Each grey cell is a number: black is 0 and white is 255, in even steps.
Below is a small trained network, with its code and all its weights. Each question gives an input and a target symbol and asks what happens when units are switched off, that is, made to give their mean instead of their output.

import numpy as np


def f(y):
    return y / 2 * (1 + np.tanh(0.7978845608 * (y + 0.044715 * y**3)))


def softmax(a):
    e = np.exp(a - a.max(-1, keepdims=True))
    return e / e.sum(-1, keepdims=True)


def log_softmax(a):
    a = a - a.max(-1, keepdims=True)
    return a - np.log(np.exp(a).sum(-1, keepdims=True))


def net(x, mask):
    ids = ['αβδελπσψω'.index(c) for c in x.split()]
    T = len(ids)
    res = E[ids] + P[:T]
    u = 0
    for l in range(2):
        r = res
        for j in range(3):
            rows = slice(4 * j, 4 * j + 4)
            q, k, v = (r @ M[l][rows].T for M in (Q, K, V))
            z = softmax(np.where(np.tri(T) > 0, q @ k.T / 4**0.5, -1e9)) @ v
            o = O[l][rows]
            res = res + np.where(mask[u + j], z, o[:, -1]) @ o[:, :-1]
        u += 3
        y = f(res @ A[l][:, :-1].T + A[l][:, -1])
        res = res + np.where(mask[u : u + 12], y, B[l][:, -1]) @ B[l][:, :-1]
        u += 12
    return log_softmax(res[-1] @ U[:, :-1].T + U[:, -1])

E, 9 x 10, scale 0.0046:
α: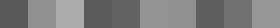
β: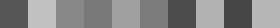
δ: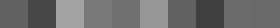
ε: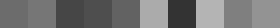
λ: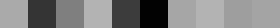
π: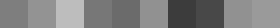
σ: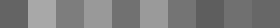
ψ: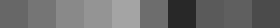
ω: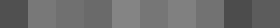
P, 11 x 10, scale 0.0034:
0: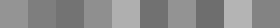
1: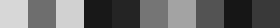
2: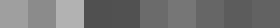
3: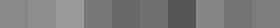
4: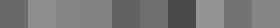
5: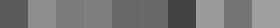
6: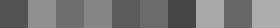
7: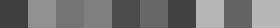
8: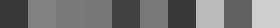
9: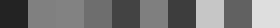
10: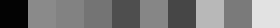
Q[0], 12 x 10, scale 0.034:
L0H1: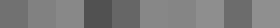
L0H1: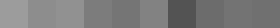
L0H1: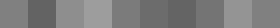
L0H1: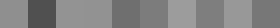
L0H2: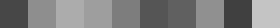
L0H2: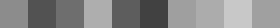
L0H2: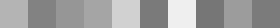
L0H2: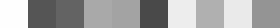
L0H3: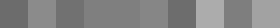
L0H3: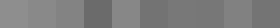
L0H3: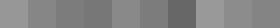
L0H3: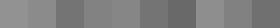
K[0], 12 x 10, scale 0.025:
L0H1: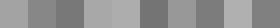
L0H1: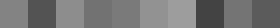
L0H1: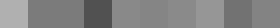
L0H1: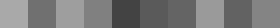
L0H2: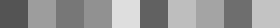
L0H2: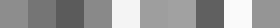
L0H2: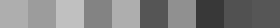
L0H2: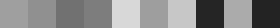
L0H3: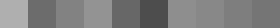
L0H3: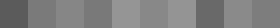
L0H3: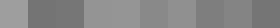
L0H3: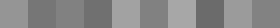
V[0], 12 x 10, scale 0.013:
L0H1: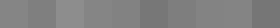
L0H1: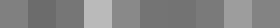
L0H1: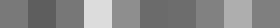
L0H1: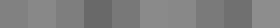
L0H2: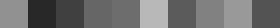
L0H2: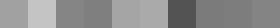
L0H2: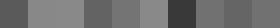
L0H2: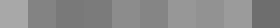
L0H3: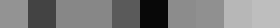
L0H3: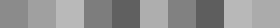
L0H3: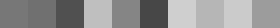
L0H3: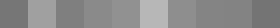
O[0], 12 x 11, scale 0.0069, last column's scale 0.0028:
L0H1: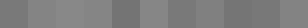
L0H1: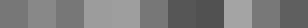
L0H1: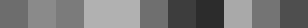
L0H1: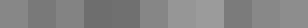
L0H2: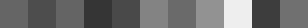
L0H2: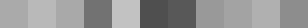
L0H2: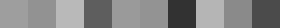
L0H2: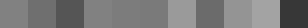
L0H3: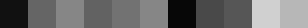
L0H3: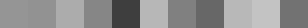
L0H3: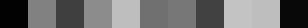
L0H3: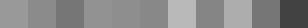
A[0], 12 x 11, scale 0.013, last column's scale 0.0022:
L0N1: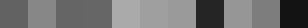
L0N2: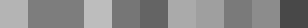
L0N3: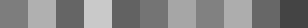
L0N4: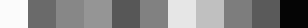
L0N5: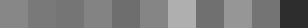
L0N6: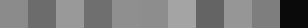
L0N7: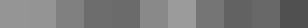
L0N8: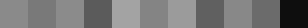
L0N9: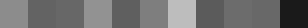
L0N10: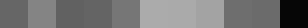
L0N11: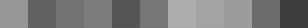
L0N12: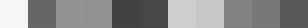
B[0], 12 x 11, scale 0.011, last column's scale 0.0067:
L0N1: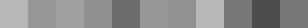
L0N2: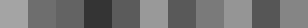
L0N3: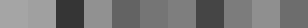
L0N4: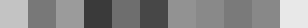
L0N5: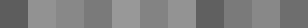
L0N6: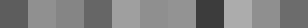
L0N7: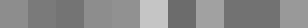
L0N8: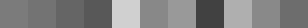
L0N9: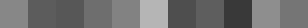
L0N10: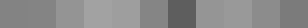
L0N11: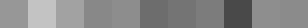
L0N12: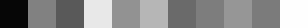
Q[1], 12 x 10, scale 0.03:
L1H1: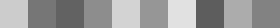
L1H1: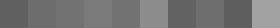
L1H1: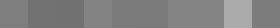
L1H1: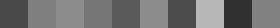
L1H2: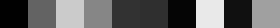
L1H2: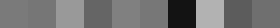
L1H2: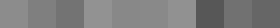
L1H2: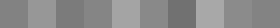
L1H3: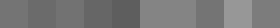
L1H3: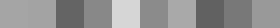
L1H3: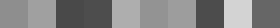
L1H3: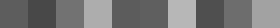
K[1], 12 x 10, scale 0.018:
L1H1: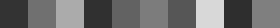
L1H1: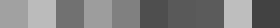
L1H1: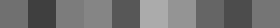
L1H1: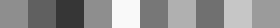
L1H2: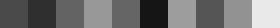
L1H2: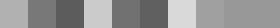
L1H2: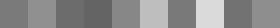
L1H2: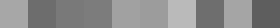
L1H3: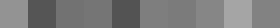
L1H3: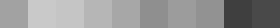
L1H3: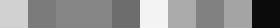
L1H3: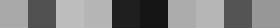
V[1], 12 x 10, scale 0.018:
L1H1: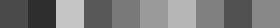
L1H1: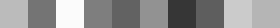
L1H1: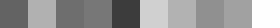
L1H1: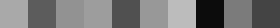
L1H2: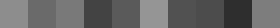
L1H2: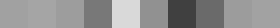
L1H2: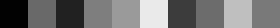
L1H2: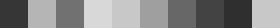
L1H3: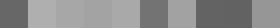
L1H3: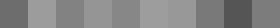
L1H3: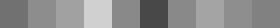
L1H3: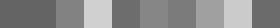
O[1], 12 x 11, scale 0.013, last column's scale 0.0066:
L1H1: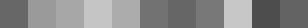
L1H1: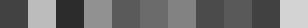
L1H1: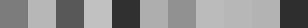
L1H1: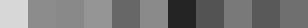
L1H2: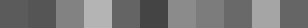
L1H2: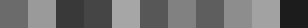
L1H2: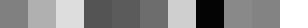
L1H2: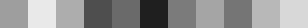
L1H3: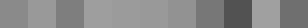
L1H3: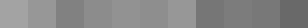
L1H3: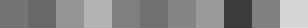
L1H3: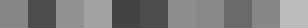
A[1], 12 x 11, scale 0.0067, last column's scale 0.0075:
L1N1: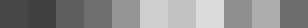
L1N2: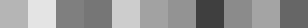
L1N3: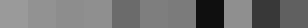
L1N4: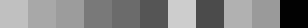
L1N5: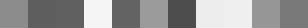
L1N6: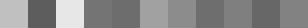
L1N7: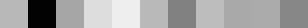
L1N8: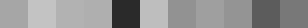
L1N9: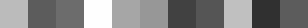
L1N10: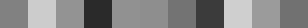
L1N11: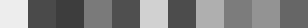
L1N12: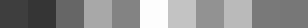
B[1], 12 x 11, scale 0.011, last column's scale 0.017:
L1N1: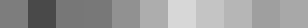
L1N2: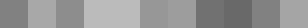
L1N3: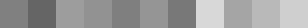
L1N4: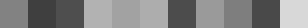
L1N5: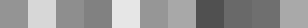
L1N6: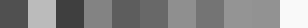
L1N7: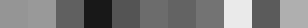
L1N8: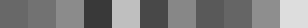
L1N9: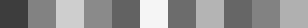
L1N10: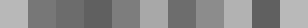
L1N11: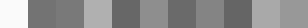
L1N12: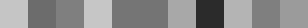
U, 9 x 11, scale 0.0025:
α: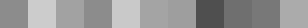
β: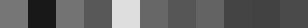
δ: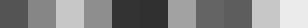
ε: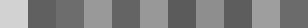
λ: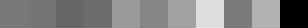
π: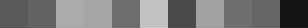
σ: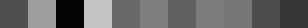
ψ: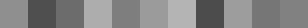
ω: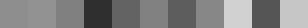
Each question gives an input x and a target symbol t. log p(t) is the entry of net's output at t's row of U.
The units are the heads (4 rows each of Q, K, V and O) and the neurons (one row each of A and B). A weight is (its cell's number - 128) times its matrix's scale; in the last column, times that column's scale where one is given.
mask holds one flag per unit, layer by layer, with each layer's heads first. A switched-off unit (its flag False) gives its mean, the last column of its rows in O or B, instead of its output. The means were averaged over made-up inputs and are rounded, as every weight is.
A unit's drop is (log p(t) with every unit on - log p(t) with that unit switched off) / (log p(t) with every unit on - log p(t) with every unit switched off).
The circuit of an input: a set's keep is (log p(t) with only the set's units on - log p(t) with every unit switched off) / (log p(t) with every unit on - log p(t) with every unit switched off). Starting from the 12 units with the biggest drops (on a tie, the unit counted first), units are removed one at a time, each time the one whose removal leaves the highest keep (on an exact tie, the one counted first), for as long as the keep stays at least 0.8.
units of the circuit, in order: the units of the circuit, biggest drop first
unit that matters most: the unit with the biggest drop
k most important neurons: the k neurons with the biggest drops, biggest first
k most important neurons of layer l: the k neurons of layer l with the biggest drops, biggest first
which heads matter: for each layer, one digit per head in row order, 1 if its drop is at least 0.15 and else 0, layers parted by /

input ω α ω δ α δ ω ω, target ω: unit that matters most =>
L1H1
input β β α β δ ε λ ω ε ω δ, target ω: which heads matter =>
011 / 011
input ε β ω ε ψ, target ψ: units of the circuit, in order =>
L1H2, L0N12, L1N12, L0H2
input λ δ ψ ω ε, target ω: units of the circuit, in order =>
L1N10, L0H3, L1H2
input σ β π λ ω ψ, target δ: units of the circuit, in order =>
L0N12, L1H3, L1H2
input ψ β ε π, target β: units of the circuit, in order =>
L0N12, L1H1, L1H2
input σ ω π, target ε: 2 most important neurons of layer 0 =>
L0N12, L0N3
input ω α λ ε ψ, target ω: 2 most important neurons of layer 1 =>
L1N10, L1N6
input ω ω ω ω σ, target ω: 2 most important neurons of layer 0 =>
L0N12, L0N4
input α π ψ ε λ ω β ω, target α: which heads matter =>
011 / 001
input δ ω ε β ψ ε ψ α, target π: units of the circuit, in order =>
L0N12, L1H2, L1N9
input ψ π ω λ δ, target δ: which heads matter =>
000 / 001
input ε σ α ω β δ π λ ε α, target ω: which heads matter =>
011 / 011
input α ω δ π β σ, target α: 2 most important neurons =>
L1N5, L0N12
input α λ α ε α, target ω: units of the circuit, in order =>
L0N12, L0H3, L1H3, L1N10
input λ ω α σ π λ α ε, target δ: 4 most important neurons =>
L0N1, L0N4, L0N12, L0N9
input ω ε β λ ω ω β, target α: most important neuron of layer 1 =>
L1N2
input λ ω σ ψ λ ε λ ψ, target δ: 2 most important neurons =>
L0N1, L0N12
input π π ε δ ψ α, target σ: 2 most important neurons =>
L0N12, L0N4
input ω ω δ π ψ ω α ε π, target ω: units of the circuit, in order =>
L1N7, L0N12, L1H2
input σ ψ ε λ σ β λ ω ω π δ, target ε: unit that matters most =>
L0H3
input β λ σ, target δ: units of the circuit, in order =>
L0N12, L1H2
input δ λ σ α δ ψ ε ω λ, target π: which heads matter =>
111 / 110
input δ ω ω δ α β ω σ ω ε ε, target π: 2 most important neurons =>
L0N12, L1N9
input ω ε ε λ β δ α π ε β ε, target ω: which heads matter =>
011 / 001
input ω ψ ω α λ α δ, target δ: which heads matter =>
000 / 011
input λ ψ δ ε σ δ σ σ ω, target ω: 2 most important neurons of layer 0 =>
L0N1, L0N4
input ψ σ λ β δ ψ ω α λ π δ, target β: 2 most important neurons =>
L0N12, L0N4
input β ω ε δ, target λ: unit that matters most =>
L0N4
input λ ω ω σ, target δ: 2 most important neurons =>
L0N1, L0N12
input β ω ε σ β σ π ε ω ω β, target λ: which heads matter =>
010 / 110
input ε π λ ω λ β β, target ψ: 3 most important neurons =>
L0N12, L1N12, L1N1
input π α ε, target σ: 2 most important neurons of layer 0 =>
L0N12, L0N4
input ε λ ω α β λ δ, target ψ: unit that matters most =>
L0H3
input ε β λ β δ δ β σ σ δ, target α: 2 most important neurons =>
L0N12, L1N2
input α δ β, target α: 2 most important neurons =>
L1N5, L0N12
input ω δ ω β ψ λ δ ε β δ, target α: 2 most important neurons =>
L0N12, L0N4
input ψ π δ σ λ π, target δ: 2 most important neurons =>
L0N12, L1N6
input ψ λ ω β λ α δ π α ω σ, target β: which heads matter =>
101 / 110
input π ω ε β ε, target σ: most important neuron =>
L0N12
